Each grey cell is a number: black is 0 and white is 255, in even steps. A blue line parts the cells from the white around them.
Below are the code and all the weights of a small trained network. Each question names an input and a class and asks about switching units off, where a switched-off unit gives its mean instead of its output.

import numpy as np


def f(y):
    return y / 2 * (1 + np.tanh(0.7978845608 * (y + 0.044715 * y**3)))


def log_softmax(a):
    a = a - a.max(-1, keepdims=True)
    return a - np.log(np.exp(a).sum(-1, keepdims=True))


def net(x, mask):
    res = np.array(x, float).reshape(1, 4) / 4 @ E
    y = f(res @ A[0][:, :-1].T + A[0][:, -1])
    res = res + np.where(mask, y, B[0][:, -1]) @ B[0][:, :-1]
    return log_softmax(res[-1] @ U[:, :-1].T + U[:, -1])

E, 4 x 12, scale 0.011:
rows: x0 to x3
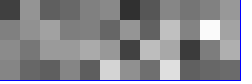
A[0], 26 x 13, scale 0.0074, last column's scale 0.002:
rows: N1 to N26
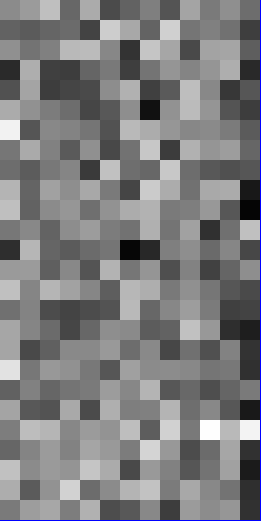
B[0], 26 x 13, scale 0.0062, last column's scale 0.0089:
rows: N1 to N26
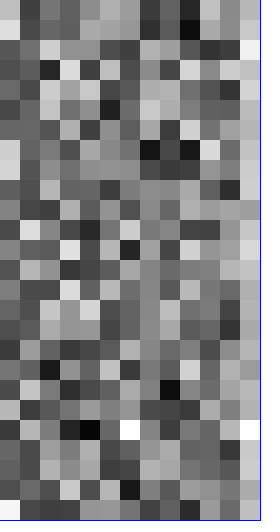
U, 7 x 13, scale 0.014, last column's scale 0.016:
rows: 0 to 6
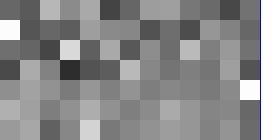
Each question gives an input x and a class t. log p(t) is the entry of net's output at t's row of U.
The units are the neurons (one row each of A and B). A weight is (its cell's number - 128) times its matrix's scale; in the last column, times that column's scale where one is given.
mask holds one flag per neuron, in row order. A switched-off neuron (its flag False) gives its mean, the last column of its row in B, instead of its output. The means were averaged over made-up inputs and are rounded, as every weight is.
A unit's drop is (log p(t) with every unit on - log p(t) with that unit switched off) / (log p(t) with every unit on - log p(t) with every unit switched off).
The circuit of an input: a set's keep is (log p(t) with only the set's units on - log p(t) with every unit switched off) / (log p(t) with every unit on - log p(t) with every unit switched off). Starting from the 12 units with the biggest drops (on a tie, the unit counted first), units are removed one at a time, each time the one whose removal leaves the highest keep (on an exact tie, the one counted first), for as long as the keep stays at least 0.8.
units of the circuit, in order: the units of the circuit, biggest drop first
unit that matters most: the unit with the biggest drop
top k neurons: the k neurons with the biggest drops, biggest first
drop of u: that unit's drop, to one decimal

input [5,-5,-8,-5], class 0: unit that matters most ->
N5
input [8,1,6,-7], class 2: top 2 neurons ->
[N4, N13]
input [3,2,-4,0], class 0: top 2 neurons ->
[N5, N6]
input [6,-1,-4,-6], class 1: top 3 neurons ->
[N8, N26, N1]
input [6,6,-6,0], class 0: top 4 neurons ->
[N5, N6, N16, N17]
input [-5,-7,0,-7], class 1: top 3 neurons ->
[N8, N26, N22]
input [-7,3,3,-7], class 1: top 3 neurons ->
[N8, N26, N1]
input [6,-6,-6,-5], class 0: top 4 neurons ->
[N5, N22, N16, N17]
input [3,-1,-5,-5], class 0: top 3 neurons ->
[N5, N2, N6]
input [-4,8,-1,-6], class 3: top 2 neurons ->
[N22, N2]
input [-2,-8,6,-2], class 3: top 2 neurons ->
[N12, N20]
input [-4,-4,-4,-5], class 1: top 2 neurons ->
[N8, N22]
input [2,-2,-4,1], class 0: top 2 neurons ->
[N22, N5]
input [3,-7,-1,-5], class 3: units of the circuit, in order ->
[N12]
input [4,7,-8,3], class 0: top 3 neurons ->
[N5, N16, N6]
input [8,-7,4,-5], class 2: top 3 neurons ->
[N13, N4, N22]
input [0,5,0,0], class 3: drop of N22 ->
0.4
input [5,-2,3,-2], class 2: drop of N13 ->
0.1
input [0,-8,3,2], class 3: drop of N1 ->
0.0
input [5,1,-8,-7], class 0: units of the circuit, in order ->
[N5]
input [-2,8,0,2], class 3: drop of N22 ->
0.4
